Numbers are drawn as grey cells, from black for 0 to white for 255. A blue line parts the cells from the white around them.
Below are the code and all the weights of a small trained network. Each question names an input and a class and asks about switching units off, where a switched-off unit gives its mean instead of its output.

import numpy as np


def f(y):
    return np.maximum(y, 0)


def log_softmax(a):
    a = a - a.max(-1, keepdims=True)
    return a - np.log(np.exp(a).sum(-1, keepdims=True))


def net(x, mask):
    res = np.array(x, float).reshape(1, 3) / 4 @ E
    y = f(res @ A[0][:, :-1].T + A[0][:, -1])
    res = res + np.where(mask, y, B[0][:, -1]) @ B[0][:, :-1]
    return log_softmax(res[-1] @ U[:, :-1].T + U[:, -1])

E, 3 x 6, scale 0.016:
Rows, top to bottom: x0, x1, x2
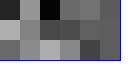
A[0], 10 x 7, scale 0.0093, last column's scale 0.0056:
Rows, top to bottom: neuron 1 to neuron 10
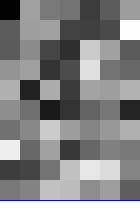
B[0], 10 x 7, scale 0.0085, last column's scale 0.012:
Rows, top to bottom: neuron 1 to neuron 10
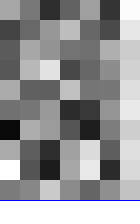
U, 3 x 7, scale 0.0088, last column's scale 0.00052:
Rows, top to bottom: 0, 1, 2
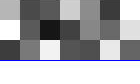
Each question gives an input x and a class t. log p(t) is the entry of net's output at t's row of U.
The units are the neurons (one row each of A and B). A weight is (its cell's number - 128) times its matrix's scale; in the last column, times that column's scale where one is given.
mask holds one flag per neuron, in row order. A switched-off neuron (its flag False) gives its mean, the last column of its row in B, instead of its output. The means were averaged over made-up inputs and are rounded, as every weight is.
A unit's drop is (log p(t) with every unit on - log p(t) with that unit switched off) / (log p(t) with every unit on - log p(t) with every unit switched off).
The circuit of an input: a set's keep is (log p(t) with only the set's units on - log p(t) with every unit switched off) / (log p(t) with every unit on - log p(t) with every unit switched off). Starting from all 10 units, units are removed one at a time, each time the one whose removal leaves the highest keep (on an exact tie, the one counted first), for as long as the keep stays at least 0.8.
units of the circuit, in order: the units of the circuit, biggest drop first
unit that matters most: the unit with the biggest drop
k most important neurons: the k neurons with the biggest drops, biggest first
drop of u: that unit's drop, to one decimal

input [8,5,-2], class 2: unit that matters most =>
neuron 4
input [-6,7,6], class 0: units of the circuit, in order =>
neuron 2; neuron 6
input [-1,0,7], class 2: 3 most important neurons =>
neuron 9; neuron 8; neuron 5
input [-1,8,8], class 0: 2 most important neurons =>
neuron 2; neuron 9
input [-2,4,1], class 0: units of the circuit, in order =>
neuron 1; neuron 6
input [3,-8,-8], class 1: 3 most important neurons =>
neuron 9; neuron 2; neuron 5
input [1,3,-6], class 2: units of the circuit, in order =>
neuron 4; neuron 1
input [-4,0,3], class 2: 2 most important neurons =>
neuron 9; neuron 1
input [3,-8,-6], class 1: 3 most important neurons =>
neuron 9; neuron 2; neuron 5
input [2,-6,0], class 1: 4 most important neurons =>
neuron 2; neuron 9; neuron 5; neuron 1
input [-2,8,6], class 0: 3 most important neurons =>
neuron 2; neuron 1; neuron 9
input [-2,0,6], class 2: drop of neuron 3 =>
-0.1
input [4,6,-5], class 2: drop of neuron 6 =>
0.0
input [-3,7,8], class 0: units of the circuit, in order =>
neuron 2
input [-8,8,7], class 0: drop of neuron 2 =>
0.1
